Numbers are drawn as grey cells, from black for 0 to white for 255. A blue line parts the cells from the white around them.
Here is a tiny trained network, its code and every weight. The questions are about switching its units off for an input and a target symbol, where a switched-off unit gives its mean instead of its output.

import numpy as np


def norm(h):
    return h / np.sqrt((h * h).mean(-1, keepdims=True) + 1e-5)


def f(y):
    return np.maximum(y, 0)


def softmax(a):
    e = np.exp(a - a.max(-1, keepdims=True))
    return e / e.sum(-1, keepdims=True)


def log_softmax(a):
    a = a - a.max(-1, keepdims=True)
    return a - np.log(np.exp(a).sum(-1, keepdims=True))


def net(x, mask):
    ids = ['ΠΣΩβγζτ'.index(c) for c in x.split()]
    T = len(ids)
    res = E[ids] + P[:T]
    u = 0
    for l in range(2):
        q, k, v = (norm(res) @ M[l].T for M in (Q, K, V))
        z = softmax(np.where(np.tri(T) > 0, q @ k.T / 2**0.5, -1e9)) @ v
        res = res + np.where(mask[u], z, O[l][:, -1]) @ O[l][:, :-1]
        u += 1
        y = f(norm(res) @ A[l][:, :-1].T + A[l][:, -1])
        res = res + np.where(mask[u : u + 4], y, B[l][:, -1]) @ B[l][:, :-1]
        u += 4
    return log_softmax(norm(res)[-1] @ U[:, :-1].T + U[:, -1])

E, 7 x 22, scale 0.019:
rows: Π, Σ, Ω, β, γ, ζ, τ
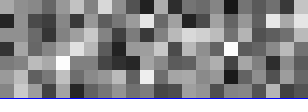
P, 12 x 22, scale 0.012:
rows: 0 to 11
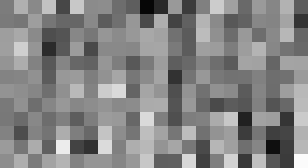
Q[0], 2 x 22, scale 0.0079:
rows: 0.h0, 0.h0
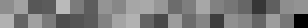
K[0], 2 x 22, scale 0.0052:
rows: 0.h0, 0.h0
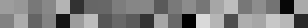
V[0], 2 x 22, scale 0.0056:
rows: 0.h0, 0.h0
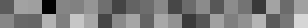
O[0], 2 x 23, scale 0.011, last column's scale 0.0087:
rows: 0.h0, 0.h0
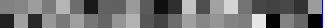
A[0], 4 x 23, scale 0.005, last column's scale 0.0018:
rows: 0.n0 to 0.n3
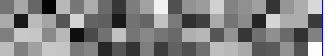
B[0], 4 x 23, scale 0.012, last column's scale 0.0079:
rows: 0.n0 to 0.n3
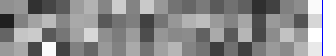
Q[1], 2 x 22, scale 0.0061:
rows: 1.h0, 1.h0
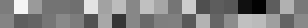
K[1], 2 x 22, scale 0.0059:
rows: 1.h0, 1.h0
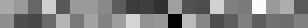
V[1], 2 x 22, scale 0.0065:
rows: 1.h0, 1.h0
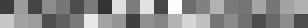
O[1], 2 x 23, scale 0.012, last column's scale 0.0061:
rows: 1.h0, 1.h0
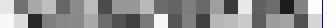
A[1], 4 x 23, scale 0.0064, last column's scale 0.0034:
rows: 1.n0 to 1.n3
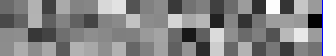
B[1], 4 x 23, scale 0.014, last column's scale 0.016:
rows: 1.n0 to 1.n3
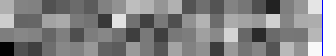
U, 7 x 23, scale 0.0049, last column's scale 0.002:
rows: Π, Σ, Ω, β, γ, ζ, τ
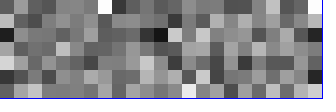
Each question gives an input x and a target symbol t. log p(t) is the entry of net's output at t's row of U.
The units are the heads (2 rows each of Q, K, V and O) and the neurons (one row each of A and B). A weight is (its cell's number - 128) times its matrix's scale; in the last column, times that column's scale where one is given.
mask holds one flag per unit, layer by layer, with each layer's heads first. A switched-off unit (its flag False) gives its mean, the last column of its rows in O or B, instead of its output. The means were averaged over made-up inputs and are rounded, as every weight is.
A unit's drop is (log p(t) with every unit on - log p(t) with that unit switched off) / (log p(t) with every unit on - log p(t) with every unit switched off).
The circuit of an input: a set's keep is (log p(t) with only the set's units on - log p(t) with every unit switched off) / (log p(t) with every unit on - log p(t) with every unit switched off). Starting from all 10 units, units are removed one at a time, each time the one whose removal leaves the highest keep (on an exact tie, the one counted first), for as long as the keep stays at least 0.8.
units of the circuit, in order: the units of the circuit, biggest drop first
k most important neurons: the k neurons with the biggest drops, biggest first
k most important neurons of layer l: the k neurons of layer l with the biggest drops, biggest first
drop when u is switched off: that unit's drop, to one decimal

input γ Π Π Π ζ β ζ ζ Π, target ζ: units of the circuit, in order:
[1.n3; 0.h0]
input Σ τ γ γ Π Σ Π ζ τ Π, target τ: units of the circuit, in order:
[0.h0; 1.h0; 0.n1]
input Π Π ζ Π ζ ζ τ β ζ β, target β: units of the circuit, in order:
[1.h0; 1.n1; 0.h0; 0.n2]
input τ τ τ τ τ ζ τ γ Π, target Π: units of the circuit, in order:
[1.h0; 0.h0]
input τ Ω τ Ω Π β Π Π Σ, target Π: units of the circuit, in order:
[1.h0; 0.h0; 1.n3; 1.n0]
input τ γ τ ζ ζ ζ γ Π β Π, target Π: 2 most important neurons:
[0.n0; 1.n1]
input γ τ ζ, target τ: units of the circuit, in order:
[0.h0; 0.n2; 0.n0]
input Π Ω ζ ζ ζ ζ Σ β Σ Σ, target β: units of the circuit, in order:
[1.h0; 1.n1; 0.h0; 0.n2]
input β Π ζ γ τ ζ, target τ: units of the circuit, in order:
[0.h0; 0.n2]
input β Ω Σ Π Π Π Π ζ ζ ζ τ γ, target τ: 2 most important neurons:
[0.n1; 1.n3]
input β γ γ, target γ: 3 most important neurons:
[0.n3; 1.n3; 0.n1]
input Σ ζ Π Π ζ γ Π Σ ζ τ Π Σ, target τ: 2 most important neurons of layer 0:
[0.n1; 0.n0]
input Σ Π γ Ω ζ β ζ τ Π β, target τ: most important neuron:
[0.n1]
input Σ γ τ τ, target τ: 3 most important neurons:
[0.n2; 0.n0; 1.n2]
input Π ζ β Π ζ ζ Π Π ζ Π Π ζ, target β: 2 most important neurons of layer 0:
[0.n2; 0.n0]
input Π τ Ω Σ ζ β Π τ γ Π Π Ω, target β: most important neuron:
[1.n1]
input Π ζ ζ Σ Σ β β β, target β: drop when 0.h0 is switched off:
0.7
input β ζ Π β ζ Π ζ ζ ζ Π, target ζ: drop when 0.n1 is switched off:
0.2
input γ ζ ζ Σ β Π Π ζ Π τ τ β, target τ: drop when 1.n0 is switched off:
-0.1
